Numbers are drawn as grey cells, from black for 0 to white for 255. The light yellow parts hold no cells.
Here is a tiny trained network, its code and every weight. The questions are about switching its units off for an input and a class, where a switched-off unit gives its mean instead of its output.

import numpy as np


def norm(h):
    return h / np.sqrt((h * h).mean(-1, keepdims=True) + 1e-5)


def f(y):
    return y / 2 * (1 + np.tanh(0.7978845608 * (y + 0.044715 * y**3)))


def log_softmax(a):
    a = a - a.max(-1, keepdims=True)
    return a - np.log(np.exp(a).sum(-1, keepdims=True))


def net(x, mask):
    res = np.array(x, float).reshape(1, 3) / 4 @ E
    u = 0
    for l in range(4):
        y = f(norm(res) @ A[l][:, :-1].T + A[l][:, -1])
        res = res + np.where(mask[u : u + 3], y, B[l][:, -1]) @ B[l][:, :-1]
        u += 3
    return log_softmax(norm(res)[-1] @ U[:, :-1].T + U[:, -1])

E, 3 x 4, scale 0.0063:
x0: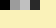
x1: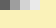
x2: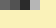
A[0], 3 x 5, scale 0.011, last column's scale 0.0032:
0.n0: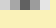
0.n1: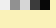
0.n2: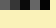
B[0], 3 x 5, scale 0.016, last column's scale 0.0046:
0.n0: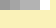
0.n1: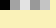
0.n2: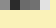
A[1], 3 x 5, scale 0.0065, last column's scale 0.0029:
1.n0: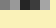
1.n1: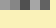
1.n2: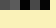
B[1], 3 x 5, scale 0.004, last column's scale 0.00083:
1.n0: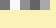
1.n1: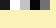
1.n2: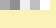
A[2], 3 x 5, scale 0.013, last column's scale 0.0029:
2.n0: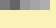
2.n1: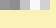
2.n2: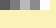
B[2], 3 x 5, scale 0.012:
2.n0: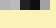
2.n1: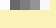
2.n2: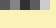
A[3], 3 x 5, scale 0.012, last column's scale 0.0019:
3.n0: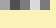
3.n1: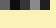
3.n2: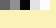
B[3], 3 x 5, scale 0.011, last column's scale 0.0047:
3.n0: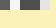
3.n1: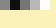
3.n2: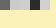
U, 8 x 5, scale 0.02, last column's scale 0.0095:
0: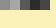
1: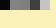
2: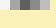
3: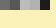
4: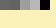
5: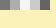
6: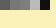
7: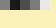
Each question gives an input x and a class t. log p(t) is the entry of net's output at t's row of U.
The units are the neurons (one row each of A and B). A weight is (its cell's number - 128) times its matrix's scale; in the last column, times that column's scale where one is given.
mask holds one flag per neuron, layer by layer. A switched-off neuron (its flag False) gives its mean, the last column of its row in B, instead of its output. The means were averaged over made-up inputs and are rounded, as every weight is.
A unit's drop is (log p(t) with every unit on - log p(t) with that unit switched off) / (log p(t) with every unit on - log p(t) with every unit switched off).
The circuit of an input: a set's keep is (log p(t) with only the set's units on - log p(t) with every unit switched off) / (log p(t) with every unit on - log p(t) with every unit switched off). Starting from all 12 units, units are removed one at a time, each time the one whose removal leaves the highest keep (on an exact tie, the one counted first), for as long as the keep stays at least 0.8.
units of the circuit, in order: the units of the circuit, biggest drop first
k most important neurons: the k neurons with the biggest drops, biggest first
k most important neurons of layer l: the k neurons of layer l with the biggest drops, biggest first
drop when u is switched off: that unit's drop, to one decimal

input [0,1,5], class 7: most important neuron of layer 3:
(3.n1)
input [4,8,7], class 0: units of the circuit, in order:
(3.n2; 2.n0)
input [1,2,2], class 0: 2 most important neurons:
(0.n0; 3.n2)
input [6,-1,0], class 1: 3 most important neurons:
(2.n1; 0.n2; 2.n0)
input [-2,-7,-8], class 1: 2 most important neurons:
(0.n1; 2.n2)
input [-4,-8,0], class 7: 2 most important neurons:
(0.n2; 2.n1)
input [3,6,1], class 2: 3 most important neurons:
(0.n1; 2.n1; 0.n2)
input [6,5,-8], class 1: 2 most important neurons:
(0.n0; 2.n2)
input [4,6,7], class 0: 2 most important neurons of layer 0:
(0.n2; 0.n1)
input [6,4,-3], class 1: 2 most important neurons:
(0.n0; 2.n1)
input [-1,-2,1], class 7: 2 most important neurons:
(0.n2; 2.n1)
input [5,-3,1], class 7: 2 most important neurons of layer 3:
(3.n2; 3.n0)
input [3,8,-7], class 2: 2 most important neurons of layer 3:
(3.n2; 3.n0)
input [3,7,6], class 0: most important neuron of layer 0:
(0.n0)
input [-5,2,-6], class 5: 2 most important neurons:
(0.n1; 0.n2)
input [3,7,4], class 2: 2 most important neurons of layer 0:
(0.n1; 0.n2)
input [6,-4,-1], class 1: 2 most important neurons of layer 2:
(2.n1; 2.n0)
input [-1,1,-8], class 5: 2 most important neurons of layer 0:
(0.n1; 0.n2)
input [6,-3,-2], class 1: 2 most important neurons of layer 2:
(2.n1; 2.n0)
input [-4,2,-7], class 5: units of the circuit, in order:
(0.n1)
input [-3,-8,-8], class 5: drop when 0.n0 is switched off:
0.3
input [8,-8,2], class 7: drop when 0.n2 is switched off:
0.2
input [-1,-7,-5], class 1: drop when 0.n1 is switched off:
0.1
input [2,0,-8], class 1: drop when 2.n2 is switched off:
0.1
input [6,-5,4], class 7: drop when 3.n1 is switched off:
0.0
